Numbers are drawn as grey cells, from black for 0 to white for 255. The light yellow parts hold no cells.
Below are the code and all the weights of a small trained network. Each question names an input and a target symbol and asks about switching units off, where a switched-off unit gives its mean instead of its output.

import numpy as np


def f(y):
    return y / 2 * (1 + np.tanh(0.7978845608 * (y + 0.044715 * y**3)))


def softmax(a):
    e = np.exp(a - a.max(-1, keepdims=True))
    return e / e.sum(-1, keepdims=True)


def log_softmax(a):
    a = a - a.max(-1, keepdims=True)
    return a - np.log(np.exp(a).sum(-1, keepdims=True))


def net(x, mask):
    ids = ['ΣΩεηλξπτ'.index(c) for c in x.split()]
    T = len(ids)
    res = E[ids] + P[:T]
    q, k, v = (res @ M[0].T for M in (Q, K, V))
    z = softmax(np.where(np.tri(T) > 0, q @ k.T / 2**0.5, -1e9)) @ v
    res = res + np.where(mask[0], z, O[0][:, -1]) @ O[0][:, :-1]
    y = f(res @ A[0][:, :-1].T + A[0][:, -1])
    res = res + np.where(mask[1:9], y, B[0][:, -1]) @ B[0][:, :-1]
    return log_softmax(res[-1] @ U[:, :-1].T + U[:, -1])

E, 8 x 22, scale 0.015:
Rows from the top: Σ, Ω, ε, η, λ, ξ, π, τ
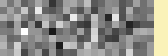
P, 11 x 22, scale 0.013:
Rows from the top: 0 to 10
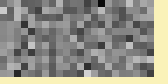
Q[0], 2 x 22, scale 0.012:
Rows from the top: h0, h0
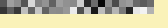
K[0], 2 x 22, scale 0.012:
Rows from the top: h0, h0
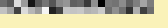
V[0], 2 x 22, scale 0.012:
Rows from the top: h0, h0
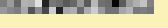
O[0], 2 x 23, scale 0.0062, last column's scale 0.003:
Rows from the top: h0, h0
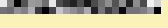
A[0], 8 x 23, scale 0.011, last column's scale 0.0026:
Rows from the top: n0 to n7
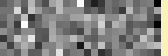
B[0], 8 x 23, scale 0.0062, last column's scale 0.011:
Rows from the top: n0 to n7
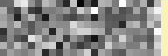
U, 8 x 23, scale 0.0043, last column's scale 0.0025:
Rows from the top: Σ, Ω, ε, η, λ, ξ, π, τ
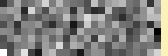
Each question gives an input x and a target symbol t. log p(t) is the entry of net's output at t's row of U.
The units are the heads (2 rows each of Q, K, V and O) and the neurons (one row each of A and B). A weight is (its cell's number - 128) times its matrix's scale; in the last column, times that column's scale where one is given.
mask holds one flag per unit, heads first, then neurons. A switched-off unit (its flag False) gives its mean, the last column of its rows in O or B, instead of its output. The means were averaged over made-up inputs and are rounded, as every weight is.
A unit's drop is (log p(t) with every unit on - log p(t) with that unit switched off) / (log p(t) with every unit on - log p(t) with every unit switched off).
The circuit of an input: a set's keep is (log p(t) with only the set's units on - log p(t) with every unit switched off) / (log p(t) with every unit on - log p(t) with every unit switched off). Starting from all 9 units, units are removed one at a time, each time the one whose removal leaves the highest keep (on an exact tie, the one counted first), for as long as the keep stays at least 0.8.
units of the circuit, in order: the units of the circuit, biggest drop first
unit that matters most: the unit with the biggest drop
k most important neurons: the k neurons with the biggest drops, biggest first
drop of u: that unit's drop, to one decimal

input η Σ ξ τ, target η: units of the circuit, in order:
n2; h0
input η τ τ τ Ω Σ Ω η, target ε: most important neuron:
n3
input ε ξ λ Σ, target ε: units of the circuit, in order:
h0; n1
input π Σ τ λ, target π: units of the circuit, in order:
n1; n5; h0
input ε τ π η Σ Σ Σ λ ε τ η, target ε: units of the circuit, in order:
n7; n3
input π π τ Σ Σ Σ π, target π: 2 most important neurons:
n5; n1
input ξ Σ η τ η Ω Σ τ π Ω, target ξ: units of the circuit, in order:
h0; n0; n4
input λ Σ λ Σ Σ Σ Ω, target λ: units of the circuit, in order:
h0; n4
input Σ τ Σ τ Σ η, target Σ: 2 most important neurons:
n1; n2
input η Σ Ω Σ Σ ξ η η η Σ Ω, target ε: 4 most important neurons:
n3; n0; n5; n2
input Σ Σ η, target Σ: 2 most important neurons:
n1; n7
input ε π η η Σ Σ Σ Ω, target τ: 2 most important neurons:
n3; n4
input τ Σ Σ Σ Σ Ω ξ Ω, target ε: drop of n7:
-0.1
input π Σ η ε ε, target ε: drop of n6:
0.2
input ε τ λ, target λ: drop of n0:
0.1
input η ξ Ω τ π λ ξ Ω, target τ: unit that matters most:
n6
